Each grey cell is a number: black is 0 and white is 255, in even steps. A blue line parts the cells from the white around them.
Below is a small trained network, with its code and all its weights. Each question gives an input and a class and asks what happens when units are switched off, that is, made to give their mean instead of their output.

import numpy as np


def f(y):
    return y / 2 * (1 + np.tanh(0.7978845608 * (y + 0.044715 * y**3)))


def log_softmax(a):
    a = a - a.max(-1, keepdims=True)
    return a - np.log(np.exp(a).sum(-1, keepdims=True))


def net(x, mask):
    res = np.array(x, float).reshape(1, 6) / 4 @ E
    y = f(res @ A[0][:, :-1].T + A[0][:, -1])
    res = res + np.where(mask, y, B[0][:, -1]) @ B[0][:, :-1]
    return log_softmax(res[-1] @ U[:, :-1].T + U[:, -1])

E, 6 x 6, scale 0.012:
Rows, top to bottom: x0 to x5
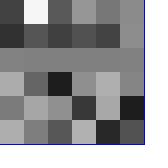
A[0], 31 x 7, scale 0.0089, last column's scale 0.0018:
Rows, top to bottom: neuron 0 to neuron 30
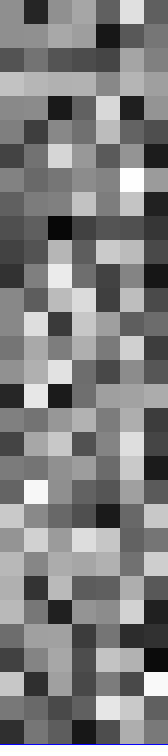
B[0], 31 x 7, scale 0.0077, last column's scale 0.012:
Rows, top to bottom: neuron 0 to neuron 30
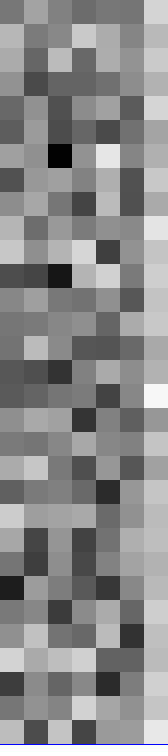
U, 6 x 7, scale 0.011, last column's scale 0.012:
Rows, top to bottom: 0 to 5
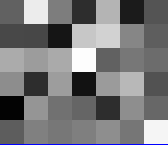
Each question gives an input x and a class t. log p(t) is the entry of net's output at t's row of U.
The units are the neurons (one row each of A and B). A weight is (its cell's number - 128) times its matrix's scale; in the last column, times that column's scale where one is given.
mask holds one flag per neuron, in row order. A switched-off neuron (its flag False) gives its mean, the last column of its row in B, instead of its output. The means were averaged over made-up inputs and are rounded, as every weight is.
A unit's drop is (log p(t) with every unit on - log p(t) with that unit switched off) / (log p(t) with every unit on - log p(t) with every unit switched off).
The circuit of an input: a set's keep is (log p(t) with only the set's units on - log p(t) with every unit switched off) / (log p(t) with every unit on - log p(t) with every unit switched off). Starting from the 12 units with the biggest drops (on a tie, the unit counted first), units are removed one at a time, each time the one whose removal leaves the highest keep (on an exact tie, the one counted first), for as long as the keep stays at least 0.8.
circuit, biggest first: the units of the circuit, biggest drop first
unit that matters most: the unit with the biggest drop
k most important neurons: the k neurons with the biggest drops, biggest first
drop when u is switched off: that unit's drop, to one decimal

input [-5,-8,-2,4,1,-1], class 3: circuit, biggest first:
[neuron 23]
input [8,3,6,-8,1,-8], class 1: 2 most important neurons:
[neuron 11; neuron 6]
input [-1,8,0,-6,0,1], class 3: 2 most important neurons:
[neuron 30; neuron 2]
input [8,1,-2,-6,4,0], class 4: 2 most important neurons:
[neuron 20; neuron 16]
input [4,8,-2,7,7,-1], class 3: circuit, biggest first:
[neuron 30; neuron 9]
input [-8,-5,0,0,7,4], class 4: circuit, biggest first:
[neuron 28; neuron 24]
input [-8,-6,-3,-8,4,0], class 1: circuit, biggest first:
[neuron 11; neuron 15]
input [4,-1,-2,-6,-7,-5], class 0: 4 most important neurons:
[neuron 14; neuron 8; neuron 19; neuron 17]
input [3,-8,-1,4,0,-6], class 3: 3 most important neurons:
[neuron 22; neuron 23; neuron 3]
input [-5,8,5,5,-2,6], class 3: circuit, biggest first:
[neuron 9; neuron 2]
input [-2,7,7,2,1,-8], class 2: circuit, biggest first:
[neuron 10; neuron 27]
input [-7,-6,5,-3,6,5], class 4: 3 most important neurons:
[neuron 28; neuron 24; neuron 30]
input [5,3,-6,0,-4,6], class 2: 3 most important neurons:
[neuron 1; neuron 21; neuron 24]
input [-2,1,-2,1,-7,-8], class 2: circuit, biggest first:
[neuron 10]
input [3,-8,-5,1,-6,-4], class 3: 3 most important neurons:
[neuron 22; neuron 3; neuron 23]
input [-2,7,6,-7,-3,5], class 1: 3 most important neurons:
[neuron 11; neuron 6; neuron 1]
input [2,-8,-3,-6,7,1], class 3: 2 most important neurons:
[neuron 22; neuron 23]
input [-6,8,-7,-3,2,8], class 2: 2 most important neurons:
[neuron 21; neuron 1]
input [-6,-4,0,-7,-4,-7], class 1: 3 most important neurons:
[neuron 11; neuron 6; neuron 15]
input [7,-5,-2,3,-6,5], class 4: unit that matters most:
neuron 13
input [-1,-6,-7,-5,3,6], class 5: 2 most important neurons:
[neuron 15; neuron 10]
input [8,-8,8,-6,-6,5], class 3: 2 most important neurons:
[neuron 22; neuron 3]
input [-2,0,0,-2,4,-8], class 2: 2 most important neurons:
[neuron 10; neuron 27]
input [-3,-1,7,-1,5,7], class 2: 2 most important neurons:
[neuron 21; neuron 1]
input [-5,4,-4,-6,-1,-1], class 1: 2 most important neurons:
[neuron 11; neuron 6]
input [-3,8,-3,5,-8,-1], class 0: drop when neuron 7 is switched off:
0.2
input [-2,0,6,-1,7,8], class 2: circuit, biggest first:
[neuron 21]
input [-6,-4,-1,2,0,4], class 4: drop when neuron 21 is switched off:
0.0
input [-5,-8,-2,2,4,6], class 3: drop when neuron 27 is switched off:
0.1
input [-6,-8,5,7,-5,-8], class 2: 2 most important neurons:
[neuron 10; neuron 29]
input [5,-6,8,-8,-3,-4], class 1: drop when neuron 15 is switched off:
0.2
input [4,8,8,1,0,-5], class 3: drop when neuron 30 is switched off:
0.5
